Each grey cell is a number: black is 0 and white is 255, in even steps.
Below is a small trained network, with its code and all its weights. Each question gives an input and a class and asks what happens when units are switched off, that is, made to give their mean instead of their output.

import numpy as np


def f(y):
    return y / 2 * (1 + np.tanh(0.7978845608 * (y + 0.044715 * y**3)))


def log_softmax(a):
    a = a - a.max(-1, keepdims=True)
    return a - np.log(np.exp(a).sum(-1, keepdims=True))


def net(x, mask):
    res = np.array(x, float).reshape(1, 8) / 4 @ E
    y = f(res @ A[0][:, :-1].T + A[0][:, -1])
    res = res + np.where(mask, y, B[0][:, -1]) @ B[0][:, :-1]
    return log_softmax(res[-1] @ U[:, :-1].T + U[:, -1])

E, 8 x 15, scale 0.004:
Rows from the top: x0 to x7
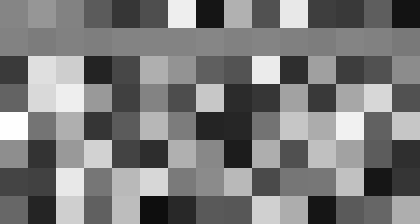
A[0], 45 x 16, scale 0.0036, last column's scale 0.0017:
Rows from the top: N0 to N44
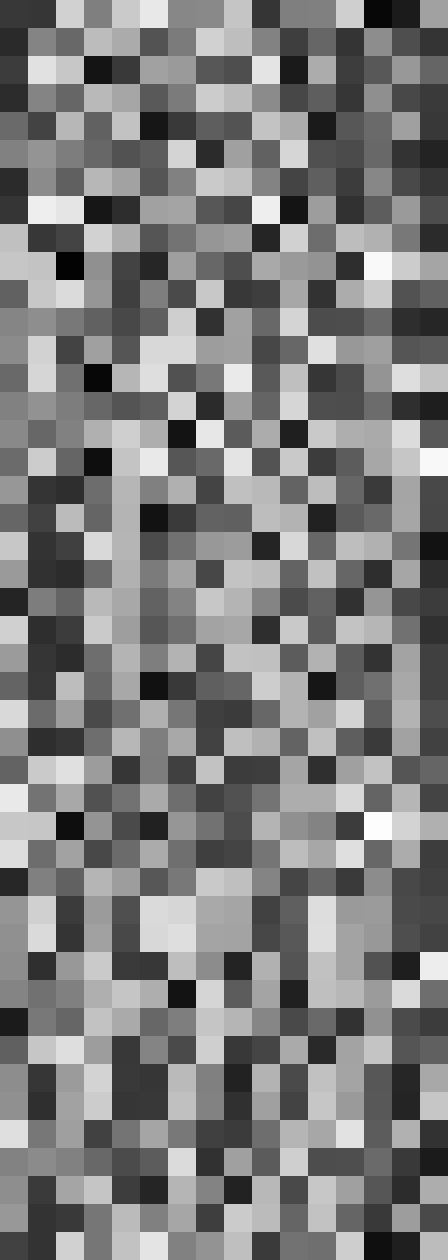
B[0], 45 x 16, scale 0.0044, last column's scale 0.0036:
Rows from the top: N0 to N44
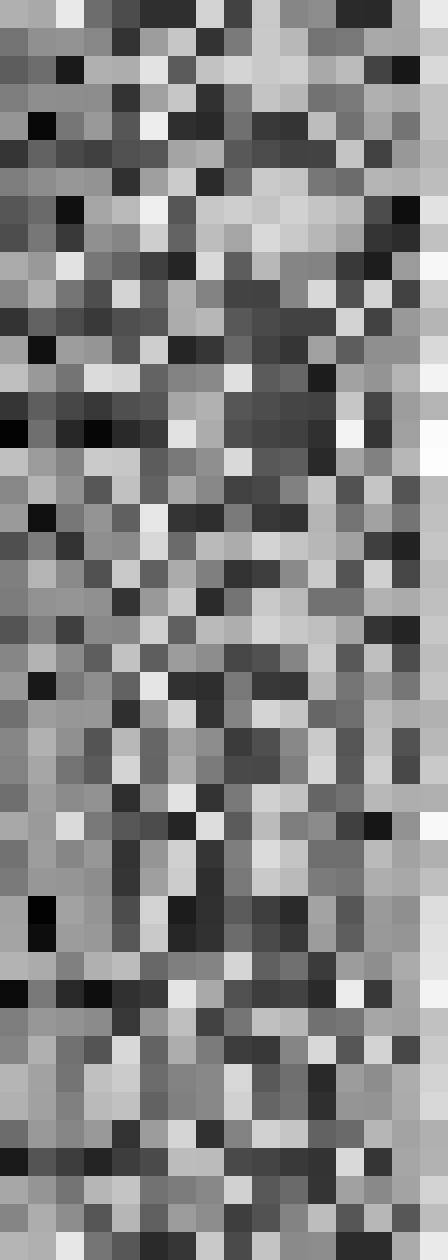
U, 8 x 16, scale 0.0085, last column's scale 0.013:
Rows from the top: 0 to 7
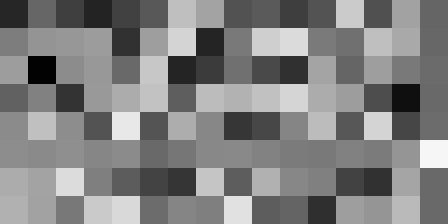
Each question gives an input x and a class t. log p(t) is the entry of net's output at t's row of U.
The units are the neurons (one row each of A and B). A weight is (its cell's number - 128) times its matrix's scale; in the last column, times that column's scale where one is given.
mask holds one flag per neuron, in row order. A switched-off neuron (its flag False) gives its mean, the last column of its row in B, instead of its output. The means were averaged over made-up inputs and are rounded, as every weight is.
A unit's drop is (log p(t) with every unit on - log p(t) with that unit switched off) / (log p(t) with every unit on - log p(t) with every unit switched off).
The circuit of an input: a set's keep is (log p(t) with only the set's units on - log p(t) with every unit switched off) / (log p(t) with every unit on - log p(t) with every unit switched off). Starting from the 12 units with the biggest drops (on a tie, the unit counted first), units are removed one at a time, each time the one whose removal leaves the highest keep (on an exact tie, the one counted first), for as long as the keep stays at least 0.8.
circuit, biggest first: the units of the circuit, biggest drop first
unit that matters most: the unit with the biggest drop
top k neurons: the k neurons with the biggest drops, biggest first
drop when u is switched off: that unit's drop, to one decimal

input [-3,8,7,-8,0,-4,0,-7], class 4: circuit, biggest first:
(N20, N17)
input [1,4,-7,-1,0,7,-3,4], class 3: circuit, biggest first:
(N19, N22)
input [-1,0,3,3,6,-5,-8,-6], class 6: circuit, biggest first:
(N9)
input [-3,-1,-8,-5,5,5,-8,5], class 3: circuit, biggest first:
(N19, N22)
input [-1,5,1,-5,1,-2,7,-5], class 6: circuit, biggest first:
(N0, N44)
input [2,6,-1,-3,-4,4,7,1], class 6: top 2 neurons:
(N0, N44)
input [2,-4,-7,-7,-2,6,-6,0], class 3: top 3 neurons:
(N19, N22, N8)
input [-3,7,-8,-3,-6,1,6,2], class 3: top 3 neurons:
(N19, N22, N8)
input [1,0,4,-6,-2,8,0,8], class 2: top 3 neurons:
(N4, N24, N18)
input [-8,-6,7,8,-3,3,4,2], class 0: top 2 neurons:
(N15, N35)
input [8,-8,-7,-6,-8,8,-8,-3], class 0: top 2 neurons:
(N41, N11)
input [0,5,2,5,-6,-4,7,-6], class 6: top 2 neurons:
(N0, N44)
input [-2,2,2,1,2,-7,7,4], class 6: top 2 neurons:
(N0, N44)
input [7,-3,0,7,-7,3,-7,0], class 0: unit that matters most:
N41
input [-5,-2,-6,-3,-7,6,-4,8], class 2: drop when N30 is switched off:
0.1
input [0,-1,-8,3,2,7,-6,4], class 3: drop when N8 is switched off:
0.2
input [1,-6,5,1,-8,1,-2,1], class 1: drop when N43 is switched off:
0.0
